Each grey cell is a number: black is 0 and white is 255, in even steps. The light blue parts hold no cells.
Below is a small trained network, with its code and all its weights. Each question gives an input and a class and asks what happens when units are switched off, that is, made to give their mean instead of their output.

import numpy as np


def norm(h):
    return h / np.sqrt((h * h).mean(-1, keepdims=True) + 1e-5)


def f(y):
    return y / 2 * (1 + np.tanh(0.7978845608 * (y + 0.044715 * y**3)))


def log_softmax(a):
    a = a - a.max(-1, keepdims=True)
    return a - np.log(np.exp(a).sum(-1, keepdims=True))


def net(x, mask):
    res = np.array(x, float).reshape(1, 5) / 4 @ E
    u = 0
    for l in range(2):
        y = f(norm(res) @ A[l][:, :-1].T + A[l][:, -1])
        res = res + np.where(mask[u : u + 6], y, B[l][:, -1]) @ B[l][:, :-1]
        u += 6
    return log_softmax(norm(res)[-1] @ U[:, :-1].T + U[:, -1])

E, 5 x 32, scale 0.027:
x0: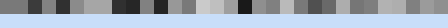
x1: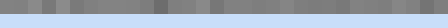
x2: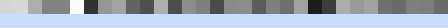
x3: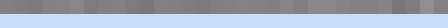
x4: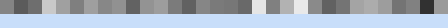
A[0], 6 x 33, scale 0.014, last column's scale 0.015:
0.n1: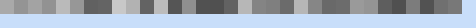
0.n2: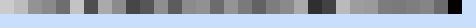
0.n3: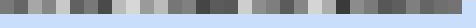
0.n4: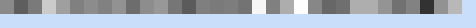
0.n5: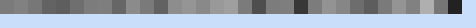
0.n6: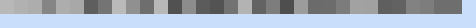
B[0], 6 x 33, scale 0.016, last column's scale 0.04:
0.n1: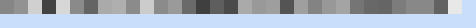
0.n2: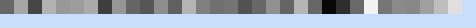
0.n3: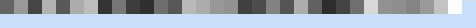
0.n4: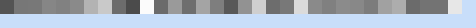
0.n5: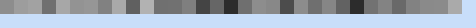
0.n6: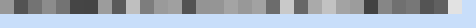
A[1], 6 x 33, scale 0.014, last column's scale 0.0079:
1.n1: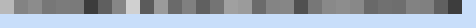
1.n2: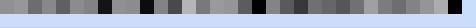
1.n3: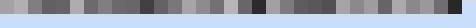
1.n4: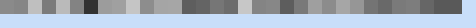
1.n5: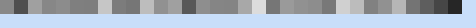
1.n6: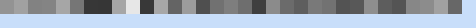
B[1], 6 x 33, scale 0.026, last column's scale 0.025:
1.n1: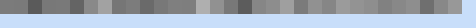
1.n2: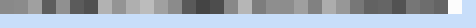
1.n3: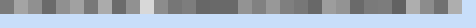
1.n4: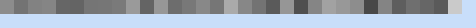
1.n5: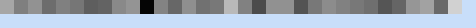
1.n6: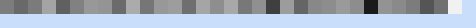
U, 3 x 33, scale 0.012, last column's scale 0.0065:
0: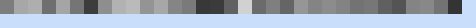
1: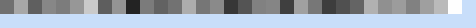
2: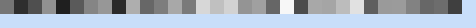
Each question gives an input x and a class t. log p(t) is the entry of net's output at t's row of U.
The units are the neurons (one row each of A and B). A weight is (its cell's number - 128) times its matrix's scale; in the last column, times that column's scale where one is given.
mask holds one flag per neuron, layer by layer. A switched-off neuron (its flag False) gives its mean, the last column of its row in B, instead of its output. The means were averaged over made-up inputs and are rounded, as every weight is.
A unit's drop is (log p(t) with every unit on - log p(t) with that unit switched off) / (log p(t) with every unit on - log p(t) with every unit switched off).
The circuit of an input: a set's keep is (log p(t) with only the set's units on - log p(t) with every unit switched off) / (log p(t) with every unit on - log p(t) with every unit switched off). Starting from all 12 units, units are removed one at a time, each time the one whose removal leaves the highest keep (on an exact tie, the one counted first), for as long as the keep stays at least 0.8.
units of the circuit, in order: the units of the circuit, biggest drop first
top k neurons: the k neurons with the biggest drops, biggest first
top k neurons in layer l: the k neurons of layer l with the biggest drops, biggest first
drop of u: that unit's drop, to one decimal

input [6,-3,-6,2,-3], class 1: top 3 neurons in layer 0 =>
[0.n6 0.n3 0.n5]
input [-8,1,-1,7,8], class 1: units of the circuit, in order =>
[0.n3]
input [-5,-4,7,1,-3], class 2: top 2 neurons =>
[0.n6 0.n4]
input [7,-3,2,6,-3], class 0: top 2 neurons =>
[0.n4 0.n1]
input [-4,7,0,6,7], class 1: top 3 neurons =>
[0.n3 1.n2 0.n4]
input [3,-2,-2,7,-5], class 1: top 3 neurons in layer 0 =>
[0.n5 0.n3 0.n1]
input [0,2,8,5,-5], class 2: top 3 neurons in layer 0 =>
[0.n6 0.n3 0.n4]
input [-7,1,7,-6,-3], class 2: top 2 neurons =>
[0.n6 0.n4]
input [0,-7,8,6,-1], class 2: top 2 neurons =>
[0.n6 0.n3]
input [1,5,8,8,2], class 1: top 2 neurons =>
[0.n2 1.n2]
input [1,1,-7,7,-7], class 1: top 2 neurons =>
[0.n3 0.n2]
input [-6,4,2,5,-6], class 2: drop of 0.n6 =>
0.5
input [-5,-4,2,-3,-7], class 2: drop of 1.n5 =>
0.0
